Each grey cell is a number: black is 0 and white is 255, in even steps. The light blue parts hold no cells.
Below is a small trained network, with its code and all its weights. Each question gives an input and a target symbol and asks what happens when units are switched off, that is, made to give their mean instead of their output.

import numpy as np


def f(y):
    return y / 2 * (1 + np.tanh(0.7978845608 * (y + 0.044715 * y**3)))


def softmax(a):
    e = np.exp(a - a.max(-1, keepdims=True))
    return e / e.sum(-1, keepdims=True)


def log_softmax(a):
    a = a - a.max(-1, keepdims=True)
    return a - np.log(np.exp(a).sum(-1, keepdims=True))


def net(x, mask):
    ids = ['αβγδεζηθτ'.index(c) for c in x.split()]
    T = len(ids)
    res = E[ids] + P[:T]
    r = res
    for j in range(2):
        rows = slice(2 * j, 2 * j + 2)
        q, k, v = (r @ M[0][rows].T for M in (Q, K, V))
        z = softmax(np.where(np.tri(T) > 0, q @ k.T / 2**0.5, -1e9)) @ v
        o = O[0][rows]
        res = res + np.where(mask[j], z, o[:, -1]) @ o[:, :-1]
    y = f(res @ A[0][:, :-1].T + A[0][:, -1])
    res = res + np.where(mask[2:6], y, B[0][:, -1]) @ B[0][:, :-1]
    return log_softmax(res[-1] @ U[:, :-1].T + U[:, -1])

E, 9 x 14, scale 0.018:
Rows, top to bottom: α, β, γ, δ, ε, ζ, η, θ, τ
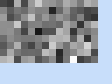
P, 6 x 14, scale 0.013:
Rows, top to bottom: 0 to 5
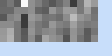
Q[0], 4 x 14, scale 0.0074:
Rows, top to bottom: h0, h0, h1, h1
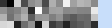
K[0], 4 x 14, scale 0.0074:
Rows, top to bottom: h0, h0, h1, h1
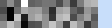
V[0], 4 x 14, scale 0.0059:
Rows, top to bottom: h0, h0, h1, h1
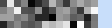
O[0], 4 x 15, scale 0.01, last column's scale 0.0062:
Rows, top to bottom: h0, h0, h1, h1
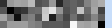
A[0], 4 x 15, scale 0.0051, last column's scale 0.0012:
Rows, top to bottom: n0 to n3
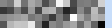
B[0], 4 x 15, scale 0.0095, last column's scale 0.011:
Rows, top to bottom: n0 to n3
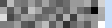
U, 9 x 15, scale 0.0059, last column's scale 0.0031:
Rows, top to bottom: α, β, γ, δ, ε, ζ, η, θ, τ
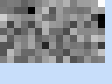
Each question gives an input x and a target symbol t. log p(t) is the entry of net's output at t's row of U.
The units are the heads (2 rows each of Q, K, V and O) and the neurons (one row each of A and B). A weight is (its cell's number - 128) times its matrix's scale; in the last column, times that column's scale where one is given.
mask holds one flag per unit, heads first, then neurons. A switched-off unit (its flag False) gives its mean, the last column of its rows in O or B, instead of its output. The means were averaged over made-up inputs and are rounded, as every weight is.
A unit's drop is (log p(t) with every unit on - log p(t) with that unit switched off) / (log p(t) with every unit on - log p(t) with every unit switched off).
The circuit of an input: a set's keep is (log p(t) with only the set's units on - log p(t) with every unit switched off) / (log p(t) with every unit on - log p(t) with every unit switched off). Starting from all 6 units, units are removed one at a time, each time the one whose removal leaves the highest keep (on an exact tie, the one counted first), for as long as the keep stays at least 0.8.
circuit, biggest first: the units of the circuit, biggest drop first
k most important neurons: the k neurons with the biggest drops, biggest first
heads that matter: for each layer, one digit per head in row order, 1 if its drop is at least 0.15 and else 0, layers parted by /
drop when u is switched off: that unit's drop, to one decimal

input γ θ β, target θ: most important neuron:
(n3)
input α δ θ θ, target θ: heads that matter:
11
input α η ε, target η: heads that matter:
10
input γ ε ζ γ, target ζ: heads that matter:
01
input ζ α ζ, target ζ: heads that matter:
01
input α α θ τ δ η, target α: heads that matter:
11
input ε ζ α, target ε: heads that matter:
11
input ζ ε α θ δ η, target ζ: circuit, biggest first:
(n2 h1)
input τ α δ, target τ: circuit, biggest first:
(h1 n3)
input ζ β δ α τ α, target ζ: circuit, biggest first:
(h1 n2)
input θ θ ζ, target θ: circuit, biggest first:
(h0 n3 h1)
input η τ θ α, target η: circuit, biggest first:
(h0 n1)
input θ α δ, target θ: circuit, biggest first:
(n3 h0)
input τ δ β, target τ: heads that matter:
01
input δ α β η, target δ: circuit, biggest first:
(h0 n1)
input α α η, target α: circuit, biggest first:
(h0 h1)
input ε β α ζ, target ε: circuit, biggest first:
(h1)
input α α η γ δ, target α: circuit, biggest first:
(h0 h1 n3)
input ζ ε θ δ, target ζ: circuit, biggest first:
(h1 n2)
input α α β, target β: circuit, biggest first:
(h0)
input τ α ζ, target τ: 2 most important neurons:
(n3 n0)
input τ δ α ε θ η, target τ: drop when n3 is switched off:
0.4
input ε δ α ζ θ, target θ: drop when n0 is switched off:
-0.1
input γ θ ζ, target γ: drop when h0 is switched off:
1.0
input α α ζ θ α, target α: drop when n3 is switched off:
0.1
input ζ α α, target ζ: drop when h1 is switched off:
1.2
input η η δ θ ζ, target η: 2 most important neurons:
(n1 n3)
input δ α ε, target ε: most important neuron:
(n1)
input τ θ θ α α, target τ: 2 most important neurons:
(n3 n0)
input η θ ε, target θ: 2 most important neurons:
(n3 n0)
